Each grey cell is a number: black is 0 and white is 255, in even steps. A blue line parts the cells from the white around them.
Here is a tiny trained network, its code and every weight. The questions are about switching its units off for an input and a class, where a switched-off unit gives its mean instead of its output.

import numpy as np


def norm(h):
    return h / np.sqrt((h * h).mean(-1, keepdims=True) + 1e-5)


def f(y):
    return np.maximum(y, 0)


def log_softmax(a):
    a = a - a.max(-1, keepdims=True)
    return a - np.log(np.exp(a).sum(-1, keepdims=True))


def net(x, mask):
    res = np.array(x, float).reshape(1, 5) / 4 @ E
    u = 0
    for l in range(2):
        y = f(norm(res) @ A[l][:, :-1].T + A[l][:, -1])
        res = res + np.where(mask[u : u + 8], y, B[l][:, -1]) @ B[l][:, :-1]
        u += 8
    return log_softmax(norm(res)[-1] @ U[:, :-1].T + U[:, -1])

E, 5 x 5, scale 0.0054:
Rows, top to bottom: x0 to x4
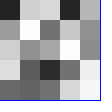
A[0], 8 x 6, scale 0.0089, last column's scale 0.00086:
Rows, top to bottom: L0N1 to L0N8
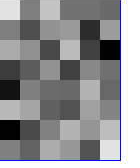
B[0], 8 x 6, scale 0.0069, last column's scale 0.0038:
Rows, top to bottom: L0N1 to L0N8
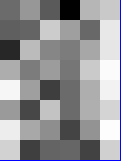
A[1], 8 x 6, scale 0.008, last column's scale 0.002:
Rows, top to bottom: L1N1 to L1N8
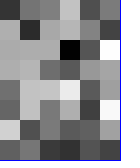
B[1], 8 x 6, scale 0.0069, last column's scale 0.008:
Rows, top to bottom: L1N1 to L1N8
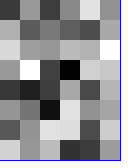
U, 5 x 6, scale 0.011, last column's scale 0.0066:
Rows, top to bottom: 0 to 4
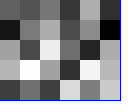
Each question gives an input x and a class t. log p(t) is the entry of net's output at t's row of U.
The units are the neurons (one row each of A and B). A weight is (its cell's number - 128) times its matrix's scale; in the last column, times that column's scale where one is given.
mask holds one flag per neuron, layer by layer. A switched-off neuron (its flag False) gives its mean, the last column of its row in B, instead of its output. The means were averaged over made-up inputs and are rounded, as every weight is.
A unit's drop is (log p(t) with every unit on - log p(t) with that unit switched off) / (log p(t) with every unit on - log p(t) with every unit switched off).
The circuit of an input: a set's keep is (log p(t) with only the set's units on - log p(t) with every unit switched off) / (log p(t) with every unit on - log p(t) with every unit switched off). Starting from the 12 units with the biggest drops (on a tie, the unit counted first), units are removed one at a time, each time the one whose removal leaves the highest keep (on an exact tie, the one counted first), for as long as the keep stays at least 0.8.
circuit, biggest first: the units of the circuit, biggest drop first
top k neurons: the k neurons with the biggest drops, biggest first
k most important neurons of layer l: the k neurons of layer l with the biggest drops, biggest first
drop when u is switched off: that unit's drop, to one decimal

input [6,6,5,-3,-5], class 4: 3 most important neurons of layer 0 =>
[L0N7, L0N5, L0N4]
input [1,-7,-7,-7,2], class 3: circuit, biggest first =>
[L0N5, L1N3]
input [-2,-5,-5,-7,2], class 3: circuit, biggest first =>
[L0N7]
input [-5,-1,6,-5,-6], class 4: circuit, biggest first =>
[L0N3, L1N6, L1N5]
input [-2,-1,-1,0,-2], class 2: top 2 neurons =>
[L1N4, L0N8]
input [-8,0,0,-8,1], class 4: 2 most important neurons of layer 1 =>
[L1N1, L1N6]
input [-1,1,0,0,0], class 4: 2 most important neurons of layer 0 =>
[L0N7, L0N5]
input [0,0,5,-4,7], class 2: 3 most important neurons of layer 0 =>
[L0N7, L0N3, L0N8]
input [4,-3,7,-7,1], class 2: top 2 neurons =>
[L0N7, L0N8]
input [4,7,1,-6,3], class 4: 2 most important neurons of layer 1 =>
[L1N5, L1N6]
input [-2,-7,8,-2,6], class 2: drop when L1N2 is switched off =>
0.1
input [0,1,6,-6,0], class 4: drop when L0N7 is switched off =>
0.0
